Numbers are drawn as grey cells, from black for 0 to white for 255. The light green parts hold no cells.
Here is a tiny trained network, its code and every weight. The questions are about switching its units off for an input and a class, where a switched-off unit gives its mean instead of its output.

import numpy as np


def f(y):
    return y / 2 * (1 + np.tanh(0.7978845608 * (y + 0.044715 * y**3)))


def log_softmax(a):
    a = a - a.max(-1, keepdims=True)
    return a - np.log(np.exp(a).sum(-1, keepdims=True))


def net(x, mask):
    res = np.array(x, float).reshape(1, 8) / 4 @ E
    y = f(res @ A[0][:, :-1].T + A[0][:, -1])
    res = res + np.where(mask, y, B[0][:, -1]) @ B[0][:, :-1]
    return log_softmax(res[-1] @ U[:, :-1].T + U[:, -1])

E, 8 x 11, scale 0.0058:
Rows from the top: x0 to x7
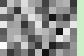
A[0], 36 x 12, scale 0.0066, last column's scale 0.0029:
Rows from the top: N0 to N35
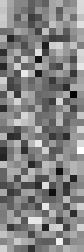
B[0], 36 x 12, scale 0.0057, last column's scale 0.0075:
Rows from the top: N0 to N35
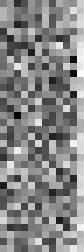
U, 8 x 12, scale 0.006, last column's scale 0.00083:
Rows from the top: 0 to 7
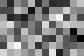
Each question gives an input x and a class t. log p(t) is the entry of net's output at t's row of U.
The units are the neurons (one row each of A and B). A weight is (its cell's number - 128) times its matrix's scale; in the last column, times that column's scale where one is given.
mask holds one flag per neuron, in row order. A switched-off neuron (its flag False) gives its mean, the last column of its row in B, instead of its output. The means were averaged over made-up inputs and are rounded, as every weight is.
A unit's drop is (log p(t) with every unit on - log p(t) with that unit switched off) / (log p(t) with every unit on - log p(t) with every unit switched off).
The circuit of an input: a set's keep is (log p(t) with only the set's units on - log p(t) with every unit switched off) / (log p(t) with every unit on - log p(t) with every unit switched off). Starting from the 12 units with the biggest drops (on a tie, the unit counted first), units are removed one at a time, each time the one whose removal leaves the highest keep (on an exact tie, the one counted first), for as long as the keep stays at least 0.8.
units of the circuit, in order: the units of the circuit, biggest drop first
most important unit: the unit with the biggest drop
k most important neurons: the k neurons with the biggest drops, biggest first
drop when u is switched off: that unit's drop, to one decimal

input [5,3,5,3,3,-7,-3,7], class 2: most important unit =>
N32
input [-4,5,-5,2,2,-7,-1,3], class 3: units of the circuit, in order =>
[N2 N35]
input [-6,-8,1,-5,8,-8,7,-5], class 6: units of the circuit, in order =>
[N26 N21]
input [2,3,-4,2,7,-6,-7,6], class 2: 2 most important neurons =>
[N6 N32]
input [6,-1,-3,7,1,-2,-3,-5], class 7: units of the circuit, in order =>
[N31 N20]
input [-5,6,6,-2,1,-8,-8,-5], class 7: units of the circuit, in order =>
[N31 N24]
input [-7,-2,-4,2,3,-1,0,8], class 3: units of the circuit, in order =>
[N35 N23]
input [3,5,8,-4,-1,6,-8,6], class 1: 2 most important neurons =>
[N7 N15]
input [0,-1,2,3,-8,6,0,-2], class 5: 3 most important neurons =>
[N34 N17 N14]
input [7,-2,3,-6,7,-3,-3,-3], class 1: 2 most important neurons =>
[N9 N15]
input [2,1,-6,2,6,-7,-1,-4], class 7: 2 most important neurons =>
[N24 N31]
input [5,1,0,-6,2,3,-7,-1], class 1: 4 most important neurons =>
[N7 N9 N22 N15]
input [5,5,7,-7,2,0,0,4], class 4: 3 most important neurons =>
[N25 N13 N10]
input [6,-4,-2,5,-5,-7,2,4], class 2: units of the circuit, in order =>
[N32]
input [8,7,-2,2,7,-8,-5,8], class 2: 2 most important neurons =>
[N6 N32]
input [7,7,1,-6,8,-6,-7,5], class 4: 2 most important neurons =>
[N25 N13]
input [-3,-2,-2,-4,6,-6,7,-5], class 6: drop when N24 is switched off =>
0.1
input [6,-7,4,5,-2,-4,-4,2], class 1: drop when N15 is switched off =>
0.2
